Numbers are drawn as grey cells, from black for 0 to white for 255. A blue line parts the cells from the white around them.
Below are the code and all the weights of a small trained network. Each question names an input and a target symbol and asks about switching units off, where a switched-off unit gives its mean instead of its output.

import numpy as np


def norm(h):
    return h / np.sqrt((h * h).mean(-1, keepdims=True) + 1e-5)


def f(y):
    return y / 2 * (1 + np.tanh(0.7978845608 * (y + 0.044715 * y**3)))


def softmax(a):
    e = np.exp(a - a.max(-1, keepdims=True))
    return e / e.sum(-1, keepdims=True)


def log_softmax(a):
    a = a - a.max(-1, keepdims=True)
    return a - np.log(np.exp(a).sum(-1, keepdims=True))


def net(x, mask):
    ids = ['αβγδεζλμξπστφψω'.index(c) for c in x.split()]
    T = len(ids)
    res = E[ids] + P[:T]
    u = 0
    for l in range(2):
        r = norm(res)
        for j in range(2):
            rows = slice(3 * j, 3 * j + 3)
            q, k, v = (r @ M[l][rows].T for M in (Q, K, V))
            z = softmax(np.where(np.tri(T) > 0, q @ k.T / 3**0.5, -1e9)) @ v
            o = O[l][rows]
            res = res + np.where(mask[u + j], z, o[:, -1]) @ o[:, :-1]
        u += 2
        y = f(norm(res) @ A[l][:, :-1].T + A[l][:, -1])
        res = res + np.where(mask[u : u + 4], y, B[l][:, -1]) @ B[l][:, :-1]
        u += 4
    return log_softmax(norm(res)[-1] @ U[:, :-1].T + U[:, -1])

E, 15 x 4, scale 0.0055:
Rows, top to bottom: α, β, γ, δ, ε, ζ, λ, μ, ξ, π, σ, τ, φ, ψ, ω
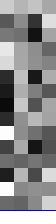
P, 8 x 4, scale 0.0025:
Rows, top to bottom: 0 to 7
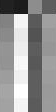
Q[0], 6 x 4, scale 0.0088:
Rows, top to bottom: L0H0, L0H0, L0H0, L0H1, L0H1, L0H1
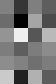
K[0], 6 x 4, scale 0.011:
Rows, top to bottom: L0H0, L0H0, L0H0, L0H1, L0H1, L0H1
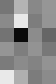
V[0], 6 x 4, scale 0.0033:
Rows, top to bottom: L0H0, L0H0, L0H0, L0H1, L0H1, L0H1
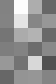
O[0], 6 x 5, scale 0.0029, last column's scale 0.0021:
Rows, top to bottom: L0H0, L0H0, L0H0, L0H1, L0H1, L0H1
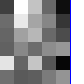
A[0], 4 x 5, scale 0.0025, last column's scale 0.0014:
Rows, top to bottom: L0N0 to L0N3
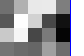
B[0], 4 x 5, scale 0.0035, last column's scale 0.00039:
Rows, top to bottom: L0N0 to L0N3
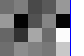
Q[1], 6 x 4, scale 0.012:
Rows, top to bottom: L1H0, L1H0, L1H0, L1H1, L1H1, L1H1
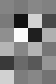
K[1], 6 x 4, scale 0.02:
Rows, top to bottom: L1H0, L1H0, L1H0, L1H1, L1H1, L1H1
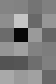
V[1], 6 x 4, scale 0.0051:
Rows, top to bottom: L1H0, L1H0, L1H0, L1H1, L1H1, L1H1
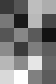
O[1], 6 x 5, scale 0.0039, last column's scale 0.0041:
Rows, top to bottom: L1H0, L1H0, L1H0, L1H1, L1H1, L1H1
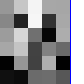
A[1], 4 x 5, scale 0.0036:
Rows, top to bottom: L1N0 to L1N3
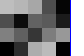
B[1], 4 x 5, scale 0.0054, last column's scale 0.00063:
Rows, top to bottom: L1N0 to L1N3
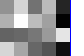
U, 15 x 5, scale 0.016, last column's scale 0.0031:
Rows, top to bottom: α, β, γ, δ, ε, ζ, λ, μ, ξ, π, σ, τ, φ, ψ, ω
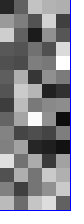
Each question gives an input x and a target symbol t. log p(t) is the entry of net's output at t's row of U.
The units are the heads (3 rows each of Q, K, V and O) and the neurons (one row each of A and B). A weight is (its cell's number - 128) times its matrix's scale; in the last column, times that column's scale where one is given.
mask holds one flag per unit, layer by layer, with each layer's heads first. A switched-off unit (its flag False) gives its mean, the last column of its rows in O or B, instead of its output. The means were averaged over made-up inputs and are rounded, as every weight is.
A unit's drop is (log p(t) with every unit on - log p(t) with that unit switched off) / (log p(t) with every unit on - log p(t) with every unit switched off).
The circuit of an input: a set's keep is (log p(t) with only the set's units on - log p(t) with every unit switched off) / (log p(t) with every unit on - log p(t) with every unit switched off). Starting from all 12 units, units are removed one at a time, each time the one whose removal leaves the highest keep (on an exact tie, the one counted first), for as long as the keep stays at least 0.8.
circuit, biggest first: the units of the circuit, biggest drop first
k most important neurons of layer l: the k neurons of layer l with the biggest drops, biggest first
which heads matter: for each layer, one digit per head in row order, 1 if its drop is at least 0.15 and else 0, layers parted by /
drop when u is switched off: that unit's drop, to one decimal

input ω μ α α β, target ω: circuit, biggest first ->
[L1H0]
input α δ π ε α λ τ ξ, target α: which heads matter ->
10 / 11
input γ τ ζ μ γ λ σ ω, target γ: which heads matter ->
10 / 10
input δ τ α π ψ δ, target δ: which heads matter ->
00 / 01
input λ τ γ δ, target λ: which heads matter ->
00 / 11
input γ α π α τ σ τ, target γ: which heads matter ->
10 / 10
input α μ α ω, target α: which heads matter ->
10 / 01
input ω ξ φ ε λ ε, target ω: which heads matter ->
10 / 10
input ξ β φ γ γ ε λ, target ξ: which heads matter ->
00 / 10
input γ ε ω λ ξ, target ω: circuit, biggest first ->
[L1H1; L0H0]
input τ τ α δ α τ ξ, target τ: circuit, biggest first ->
[L1H0; L1H1]
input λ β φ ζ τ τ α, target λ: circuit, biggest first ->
[L1H0; L1H1; L0H0]
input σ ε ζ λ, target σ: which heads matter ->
00 / 10
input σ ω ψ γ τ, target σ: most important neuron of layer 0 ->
[L0N2]
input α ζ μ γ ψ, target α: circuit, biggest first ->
[L1H1; L0H0]
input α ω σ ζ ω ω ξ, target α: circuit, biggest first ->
[L1H0; L0H0; L1H1]
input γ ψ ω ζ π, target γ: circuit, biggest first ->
[L0H0; L1H1]
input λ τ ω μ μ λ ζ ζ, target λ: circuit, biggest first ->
[L1H0; L0H0]
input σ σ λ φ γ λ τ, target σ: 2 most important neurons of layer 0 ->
[L0N2; L0N1]
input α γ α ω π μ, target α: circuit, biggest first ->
[L1H0]
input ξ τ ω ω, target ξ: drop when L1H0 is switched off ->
0.4
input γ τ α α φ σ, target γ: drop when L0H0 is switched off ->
0.4
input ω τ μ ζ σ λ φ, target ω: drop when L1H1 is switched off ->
0.2
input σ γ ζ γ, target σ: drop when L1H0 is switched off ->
1.1
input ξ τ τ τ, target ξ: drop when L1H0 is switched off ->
0.4
